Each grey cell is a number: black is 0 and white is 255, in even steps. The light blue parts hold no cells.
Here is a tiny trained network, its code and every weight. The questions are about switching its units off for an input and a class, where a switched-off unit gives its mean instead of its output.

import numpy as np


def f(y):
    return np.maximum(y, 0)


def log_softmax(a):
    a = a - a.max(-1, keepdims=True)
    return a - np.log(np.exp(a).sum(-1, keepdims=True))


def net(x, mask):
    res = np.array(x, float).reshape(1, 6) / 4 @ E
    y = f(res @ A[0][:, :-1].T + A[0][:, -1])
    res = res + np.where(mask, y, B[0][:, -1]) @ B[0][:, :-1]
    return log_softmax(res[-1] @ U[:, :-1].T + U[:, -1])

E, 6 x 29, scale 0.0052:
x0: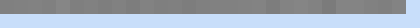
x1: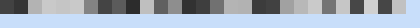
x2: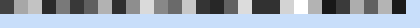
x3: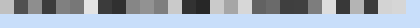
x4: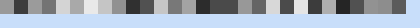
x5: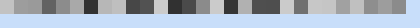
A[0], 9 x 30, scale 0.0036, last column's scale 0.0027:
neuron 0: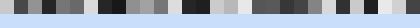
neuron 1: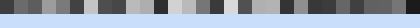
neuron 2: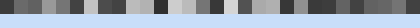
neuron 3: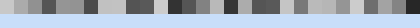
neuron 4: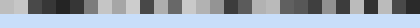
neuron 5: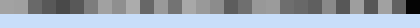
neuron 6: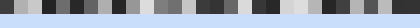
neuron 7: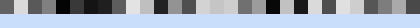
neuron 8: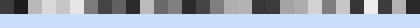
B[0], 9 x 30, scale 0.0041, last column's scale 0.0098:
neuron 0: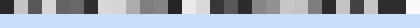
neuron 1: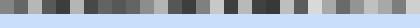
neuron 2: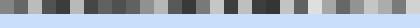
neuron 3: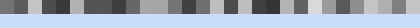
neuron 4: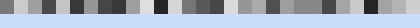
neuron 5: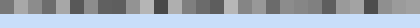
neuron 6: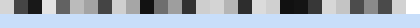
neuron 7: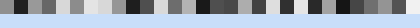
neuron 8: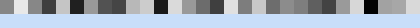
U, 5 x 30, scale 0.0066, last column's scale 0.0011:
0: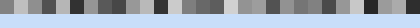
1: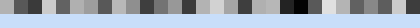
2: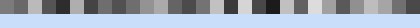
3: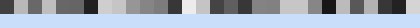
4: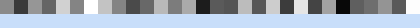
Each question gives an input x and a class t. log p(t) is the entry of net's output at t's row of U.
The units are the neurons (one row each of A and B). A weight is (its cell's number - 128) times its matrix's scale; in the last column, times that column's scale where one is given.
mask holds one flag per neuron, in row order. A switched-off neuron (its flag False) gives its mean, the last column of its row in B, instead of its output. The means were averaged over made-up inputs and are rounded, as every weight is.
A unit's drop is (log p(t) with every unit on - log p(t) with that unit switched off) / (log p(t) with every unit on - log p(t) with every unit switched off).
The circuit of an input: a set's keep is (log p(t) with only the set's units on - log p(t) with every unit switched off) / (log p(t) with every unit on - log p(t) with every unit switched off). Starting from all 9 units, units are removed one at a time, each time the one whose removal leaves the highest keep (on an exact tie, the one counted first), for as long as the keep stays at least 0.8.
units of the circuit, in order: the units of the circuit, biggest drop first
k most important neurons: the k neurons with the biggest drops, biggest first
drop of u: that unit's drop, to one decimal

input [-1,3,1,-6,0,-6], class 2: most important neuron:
[neuron 0]
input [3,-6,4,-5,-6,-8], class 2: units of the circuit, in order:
[neuron 2; neuron 1]
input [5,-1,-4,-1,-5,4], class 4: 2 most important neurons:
[neuron 7; neuron 6]
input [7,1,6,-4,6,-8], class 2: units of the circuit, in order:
[neuron 2; neuron 1]
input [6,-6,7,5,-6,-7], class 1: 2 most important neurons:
[neuron 6; neuron 8]
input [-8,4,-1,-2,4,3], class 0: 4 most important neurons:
[neuron 7; neuron 8; neuron 0; neuron 6]
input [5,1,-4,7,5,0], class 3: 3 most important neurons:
[neuron 0; neuron 6; neuron 7]
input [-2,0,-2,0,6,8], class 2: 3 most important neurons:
[neuron 3; neuron 7; neuron 6]
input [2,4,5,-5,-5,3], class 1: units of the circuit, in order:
[neuron 6; neuron 0]
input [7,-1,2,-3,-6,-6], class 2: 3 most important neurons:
[neuron 2; neuron 1; neuron 0]
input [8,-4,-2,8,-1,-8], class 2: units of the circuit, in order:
[neuron 2; neuron 1]
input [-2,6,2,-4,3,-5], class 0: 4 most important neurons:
[neuron 8; neuron 0; neuron 7; neuron 3]
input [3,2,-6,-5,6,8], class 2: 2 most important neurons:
[neuron 6; neuron 3]
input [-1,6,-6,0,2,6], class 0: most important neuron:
[neuron 8]
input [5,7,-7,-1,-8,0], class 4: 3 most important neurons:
[neuron 7; neuron 6; neuron 4]
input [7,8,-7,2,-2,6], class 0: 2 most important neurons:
[neuron 8; neuron 6]
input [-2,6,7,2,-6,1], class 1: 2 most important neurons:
[neuron 6; neuron 4]
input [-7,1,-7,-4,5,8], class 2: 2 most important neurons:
[neuron 6; neuron 3]
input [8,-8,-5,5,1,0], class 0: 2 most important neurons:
[neuron 4; neuron 6]
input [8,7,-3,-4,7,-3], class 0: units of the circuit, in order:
[neuron 8]
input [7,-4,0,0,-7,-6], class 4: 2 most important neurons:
[neuron 7; neuron 3]
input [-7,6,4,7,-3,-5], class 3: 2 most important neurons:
[neuron 0; neuron 4]
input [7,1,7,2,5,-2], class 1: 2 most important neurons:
[neuron 6; neuron 7]
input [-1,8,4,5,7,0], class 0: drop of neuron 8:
0.8
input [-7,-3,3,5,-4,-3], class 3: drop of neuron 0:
0.9
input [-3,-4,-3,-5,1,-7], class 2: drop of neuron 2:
0.2
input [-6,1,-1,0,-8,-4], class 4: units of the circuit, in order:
[neuron 7]
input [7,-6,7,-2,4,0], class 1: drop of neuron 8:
0.2
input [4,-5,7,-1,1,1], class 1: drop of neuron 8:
0.1
